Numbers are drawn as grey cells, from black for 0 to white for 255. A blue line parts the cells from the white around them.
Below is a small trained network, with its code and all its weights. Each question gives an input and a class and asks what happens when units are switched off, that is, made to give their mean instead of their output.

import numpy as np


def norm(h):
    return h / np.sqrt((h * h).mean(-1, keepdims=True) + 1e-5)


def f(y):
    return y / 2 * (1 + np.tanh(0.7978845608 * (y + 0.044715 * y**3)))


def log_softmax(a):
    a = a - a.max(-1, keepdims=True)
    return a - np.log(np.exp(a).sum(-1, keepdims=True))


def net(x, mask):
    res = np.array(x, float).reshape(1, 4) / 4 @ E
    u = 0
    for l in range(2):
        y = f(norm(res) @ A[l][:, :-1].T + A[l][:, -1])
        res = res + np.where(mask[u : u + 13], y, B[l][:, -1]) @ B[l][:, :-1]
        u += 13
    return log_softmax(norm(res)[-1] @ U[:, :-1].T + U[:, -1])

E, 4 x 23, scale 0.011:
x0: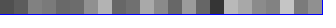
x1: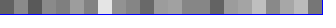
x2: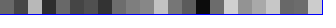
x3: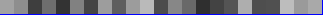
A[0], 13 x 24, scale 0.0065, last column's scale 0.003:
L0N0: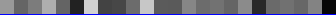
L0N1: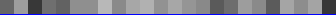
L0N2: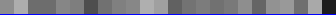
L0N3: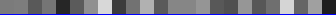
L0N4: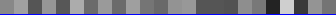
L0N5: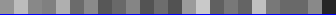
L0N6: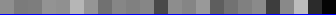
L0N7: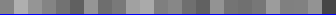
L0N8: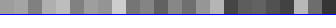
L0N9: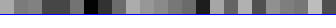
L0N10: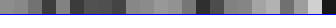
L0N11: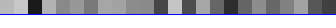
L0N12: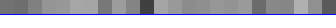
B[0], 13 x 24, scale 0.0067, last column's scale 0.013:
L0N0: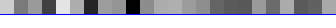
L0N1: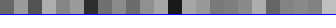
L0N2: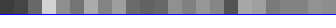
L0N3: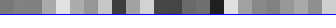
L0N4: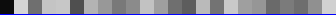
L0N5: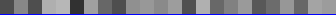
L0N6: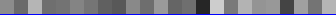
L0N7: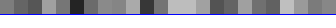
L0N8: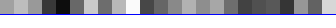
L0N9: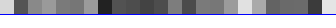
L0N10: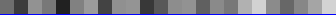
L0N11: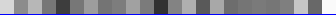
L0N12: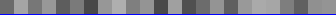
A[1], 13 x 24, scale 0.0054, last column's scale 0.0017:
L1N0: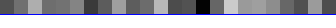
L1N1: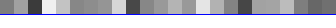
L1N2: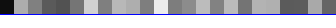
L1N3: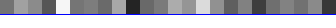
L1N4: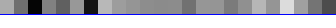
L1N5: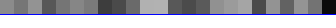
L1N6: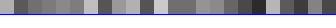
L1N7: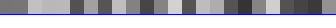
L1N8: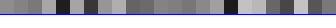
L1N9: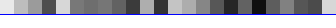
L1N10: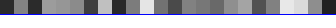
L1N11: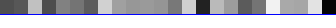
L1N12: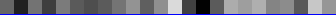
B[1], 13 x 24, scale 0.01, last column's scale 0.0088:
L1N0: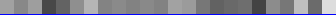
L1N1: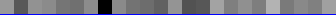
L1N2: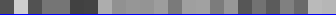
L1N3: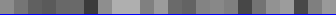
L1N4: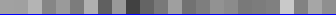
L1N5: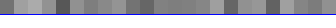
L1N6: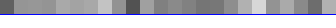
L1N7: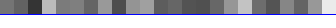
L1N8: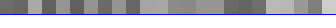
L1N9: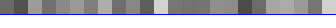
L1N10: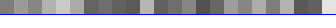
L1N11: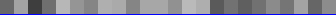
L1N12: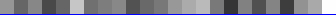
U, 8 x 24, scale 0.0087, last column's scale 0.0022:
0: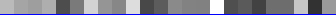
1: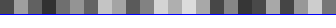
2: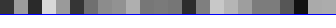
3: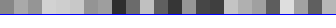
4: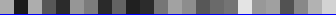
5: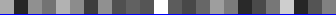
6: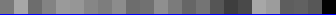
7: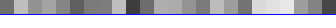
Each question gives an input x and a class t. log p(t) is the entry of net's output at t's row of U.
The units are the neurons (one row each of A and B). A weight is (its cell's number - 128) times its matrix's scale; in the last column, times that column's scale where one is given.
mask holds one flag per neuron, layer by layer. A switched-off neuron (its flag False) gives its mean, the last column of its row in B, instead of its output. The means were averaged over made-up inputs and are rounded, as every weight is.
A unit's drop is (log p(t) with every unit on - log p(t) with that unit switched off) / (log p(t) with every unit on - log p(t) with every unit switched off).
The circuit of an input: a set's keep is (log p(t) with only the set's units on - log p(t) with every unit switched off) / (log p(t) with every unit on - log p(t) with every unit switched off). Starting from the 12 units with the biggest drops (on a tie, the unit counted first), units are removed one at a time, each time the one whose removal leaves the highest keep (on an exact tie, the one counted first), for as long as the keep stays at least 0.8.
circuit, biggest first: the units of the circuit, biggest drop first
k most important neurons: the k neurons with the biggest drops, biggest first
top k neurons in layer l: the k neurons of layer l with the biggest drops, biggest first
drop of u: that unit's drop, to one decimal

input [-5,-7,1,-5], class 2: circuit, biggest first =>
[L1N7, L0N11]
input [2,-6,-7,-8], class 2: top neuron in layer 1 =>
[L1N7]
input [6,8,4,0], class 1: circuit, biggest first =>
[L0N9, L1N11]
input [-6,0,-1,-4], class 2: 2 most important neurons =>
[L1N7, L0N5]
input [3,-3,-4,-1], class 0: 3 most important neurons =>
[L0N8, L1N10, L0N6]
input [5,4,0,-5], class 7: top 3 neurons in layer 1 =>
[L1N1, L1N12, L1N4]
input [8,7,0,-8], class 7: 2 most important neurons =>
[L0N8, L1N1]
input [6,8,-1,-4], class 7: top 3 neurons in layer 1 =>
[L1N7, L1N1, L1N4]
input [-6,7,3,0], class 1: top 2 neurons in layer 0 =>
[L0N9, L0N11]
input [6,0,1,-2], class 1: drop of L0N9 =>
0.4
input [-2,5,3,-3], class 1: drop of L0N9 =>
0.3
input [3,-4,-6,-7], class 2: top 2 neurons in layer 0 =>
[L0N11, L0N5]
